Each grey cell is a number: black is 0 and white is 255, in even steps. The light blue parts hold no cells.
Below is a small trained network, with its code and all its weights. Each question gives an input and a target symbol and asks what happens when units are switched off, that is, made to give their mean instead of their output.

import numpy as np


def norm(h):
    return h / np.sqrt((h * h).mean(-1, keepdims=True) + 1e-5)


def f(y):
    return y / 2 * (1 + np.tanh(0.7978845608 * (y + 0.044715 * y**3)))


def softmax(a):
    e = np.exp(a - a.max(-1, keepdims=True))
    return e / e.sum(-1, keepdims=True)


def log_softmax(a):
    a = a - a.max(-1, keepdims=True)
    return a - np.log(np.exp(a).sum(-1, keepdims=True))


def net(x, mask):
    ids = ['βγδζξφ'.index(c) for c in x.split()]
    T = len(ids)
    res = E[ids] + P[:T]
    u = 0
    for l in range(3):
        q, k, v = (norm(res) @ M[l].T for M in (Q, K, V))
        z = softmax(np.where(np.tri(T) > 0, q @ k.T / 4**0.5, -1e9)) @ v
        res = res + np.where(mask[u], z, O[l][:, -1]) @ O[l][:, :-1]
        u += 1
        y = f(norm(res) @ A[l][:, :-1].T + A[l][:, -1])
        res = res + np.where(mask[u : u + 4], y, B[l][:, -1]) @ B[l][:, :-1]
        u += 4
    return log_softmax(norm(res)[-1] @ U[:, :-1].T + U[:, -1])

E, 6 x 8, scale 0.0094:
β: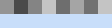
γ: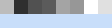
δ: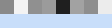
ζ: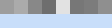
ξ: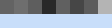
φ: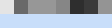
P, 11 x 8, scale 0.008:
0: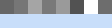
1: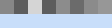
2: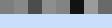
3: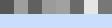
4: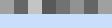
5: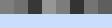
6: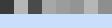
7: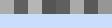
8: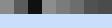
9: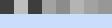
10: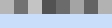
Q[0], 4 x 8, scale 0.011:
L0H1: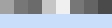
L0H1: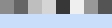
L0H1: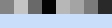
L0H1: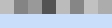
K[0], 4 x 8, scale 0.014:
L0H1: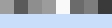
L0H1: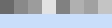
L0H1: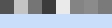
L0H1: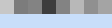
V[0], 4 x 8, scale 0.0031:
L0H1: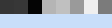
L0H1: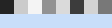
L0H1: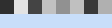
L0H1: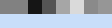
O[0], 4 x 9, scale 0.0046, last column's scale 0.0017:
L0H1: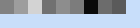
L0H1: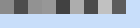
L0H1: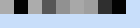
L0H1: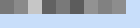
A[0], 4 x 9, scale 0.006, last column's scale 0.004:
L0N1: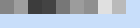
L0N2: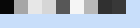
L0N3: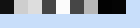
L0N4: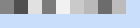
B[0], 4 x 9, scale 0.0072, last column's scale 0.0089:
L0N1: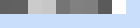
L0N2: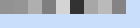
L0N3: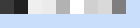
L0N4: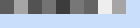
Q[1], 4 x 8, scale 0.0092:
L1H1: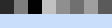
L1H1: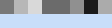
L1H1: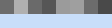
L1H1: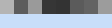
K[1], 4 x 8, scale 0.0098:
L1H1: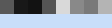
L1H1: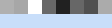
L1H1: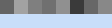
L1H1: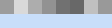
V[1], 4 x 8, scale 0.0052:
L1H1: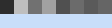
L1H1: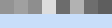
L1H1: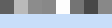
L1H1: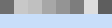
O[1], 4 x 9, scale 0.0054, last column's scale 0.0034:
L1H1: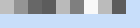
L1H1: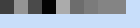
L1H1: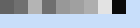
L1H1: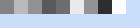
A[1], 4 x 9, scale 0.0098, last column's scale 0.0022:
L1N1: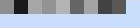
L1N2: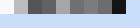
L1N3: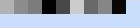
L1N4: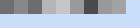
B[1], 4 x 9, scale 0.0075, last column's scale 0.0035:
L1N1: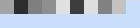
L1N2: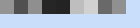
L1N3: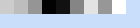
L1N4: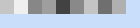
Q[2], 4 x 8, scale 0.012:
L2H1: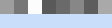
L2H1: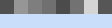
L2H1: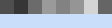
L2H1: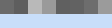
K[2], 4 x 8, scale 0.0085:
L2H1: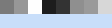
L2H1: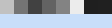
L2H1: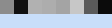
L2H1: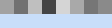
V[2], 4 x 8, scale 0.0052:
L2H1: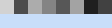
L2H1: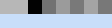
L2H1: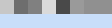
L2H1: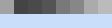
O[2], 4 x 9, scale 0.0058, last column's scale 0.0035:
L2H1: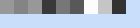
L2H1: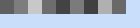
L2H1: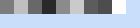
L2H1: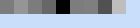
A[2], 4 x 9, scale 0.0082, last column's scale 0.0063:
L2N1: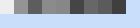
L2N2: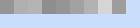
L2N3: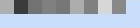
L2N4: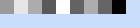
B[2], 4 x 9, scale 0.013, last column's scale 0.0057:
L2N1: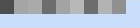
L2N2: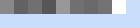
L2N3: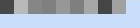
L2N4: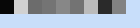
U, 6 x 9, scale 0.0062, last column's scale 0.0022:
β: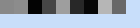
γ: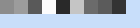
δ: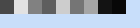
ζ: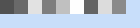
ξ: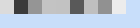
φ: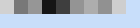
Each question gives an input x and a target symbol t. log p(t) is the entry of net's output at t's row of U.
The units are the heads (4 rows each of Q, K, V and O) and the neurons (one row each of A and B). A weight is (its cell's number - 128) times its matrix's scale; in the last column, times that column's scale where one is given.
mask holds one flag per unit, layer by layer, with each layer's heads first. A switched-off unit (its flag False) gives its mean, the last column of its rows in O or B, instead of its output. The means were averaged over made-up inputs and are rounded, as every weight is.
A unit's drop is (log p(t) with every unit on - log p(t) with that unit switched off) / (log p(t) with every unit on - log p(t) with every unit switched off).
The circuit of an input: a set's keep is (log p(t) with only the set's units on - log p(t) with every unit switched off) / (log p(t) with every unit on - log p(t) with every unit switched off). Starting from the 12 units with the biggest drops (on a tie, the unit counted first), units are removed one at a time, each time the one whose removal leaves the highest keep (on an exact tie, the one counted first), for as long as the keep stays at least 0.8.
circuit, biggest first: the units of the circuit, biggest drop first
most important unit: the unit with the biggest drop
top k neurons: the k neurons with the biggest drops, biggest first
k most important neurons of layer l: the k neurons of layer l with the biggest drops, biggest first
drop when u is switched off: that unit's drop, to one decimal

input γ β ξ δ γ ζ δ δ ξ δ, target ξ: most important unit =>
L0N2
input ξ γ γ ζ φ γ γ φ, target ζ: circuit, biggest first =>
(L2N1, L0H1)
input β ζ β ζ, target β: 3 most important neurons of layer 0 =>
(L0N4, L0N1, L0N2)
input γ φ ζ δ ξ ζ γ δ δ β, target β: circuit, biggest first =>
(L0H1, L0N4, L0N2, L2N2)
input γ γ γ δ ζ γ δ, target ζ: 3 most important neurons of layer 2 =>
(L2N3, L2N2, L2N4)
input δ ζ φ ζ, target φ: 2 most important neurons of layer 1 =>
(L1N4, L1N2)
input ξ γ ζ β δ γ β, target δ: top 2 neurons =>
(L0N2, L1N4)
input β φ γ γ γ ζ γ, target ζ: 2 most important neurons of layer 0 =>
(L0N1, L0N3)
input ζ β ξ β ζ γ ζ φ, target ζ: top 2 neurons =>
(L2N1, L0N4)
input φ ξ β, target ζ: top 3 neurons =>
(L2N1, L0N1, L0N4)
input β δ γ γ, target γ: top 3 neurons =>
(L1N1, L0N4, L1N3)
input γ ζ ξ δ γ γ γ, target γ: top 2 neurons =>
(L1N1, L1N3)
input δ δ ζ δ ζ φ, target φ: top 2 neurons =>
(L1N2, L0N1)
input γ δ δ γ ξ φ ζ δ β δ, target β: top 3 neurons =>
(L2N2, L0N2, L1N3)
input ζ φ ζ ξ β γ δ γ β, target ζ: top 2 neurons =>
(L2N1, L0N1)
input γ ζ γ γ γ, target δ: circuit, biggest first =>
(L2N3)
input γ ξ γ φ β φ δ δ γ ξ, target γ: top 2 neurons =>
(L2N2, L1N3)
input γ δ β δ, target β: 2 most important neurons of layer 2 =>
(L2N2, L2N3)
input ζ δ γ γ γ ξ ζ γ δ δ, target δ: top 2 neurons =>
(L0N2, L0N4)
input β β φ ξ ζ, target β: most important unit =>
L0N4
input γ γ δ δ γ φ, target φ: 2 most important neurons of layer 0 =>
(L0N1, L0N4)
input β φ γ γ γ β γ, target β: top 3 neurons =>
(L2N2, L1N3, L1N1)
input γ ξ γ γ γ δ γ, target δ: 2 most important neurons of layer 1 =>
(L1N3, L1N4)
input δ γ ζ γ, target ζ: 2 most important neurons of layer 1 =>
(L1N3, L1N4)
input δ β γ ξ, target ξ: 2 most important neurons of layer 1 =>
(L1N3, L1N1)
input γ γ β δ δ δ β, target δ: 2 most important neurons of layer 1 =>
(L1N4, L1N3)
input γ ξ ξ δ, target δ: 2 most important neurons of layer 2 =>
(L2N4, L2N2)
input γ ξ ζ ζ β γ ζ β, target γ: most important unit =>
L1H1
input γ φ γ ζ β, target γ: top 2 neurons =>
(L1N3, L2N2)
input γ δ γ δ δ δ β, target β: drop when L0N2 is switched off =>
0.2
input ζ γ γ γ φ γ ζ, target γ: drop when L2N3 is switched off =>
0.1
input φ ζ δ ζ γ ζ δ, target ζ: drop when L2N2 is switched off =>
0.3
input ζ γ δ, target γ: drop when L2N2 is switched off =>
0.1
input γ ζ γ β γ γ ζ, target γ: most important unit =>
L1N1
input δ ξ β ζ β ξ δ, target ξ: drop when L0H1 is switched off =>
0.2
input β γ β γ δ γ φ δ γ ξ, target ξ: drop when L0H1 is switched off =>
0.8
